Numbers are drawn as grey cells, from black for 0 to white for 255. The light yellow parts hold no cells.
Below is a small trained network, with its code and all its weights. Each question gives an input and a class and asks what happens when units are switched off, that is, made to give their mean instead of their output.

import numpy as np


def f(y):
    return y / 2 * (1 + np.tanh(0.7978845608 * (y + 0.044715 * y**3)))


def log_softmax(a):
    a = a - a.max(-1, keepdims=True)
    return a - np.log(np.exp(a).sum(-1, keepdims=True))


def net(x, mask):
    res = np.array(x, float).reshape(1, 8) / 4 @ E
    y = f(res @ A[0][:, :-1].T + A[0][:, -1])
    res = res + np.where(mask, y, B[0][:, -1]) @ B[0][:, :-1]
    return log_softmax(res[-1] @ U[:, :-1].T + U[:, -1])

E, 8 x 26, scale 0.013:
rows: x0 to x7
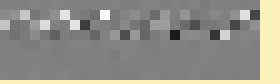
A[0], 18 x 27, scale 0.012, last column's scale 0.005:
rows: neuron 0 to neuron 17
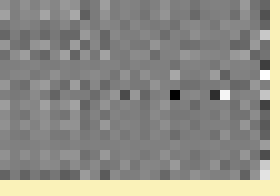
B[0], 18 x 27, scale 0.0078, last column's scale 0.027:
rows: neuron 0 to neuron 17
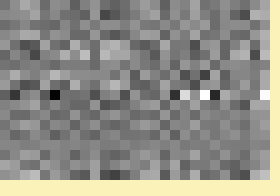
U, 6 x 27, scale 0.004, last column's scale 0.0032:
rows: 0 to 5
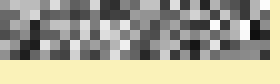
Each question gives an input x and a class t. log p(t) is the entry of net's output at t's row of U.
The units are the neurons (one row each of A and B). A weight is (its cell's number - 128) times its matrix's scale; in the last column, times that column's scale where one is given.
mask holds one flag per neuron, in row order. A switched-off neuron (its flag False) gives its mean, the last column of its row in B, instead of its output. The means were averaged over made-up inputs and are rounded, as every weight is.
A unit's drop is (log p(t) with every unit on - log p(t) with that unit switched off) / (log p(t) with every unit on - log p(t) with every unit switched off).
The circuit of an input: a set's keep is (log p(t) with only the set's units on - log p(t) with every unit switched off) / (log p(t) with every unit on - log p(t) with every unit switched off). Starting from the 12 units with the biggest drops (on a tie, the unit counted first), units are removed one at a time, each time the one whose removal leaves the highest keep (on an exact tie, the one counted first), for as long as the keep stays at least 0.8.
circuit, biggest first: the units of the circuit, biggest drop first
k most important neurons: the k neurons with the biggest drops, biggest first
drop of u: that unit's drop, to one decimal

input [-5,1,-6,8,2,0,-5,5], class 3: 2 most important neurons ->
[neuron 5; neuron 1]
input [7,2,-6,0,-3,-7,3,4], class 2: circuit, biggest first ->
[neuron 9; neuron 5]
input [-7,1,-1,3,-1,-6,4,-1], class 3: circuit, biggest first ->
[neuron 17; neuron 1]
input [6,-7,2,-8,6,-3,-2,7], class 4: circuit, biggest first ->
[neuron 4]
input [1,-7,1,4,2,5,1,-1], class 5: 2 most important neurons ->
[neuron 4; neuron 8]
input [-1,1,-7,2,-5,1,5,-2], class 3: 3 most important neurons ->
[neuron 5; neuron 1; neuron 10]
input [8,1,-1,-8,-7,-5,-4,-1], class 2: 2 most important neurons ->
[neuron 17; neuron 1]
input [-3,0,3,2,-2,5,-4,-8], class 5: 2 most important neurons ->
[neuron 17; neuron 3]
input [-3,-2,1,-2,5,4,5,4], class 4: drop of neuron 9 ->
0.4
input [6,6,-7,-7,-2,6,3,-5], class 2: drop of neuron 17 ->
0.0
